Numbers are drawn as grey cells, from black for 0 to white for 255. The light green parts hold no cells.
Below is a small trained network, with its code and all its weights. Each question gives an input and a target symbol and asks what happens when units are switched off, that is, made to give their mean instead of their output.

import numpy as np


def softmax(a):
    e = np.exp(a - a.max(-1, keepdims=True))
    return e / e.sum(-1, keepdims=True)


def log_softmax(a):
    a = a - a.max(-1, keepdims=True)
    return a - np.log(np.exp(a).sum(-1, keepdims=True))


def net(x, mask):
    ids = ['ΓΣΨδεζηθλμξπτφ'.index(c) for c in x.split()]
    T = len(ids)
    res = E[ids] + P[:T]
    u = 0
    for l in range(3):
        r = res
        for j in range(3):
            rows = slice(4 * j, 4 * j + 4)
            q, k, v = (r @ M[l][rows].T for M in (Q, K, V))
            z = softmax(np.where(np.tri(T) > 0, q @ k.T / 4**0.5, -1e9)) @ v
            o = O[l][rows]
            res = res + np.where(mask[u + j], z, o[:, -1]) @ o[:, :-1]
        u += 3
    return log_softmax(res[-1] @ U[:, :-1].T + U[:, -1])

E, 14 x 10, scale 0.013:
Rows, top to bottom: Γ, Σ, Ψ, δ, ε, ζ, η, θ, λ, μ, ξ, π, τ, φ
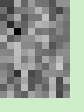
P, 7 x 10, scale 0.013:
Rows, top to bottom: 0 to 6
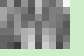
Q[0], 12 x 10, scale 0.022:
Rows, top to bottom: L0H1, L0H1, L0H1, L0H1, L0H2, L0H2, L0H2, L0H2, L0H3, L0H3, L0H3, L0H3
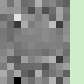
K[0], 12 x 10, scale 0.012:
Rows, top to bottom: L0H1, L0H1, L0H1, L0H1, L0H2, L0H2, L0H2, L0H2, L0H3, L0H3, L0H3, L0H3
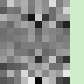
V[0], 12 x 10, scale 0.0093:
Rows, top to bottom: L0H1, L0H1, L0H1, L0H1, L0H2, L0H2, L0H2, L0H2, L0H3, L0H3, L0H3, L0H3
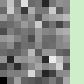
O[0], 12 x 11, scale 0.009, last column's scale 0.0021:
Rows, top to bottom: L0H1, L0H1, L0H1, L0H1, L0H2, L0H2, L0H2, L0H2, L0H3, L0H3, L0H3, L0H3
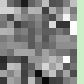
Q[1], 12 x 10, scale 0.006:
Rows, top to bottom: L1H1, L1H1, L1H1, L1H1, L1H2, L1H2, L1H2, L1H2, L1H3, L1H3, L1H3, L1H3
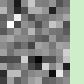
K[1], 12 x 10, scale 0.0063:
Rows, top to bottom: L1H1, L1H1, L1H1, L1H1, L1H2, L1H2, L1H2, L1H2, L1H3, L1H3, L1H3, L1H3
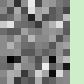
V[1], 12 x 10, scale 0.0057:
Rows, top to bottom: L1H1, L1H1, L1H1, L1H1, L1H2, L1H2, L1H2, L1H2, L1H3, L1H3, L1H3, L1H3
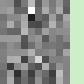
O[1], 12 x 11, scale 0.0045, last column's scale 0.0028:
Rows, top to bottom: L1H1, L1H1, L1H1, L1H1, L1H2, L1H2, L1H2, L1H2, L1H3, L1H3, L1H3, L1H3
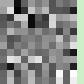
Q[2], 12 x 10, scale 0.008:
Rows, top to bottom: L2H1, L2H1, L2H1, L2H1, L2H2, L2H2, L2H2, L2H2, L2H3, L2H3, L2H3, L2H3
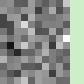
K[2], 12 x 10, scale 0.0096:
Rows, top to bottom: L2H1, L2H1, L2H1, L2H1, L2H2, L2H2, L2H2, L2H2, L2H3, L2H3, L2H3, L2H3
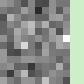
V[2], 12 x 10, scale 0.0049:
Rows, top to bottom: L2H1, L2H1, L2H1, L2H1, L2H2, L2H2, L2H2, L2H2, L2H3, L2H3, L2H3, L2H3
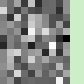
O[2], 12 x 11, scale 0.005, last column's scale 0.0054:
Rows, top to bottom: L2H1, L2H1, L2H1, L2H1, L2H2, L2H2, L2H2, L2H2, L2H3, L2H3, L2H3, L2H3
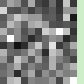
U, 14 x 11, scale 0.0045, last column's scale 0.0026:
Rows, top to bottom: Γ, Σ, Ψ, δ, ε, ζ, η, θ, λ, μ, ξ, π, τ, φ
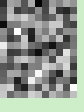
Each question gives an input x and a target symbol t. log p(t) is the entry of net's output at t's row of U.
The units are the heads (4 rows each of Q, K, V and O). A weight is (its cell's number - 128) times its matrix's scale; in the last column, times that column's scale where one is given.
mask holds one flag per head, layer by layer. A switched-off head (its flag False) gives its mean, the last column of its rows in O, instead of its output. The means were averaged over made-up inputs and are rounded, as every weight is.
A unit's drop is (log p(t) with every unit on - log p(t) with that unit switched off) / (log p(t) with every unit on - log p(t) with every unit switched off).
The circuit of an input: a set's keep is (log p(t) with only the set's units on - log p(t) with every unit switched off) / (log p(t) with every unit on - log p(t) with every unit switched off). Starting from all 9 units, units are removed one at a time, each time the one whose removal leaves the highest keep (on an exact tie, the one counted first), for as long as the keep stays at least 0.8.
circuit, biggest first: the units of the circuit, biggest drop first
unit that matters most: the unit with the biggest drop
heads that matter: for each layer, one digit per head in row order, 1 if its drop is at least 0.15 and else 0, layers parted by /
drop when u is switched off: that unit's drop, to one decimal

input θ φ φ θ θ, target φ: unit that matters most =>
L0H1
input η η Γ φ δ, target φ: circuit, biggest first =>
L0H1, L1H3, L2H2
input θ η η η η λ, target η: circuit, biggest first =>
L0H3, L2H2
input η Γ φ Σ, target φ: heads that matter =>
100 / 001 / 010
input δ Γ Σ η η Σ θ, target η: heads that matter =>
001 / 000 / 000
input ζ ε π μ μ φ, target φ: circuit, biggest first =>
L0H1, L2H2, L1H3
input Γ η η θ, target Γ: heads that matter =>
001 / 000 / 000
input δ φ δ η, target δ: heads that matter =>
101 / 000 / 100
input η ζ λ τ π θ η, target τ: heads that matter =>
111 / 100 / 010
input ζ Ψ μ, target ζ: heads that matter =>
101 / 000 / 100
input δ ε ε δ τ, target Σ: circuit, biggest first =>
L0H1, L2H2
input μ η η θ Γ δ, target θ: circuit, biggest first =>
L1H3, L0H3
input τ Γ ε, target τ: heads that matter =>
000 / 100 / 000
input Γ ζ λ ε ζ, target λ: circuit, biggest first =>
L0H1, L2H2, L0H3
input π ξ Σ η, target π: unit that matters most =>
L1H1
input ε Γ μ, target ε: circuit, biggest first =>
L0H3, L2H3, L1H3
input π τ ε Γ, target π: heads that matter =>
000 / 100 / 010
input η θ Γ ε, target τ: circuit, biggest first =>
L1H1, L2H2
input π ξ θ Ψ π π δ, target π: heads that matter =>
101 / 100 / 000
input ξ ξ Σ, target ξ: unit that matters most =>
L2H2
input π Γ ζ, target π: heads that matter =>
001 / 100 / 010
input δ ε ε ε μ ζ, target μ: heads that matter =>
001 / 000 / 010
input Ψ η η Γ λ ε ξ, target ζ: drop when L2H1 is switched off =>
0.0
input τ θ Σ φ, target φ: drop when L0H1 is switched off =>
0.7
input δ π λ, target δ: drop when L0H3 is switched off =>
0.3
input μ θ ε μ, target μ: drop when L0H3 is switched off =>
0.7
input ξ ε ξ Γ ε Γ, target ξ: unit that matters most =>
L1H1
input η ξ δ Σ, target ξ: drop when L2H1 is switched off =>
0.1
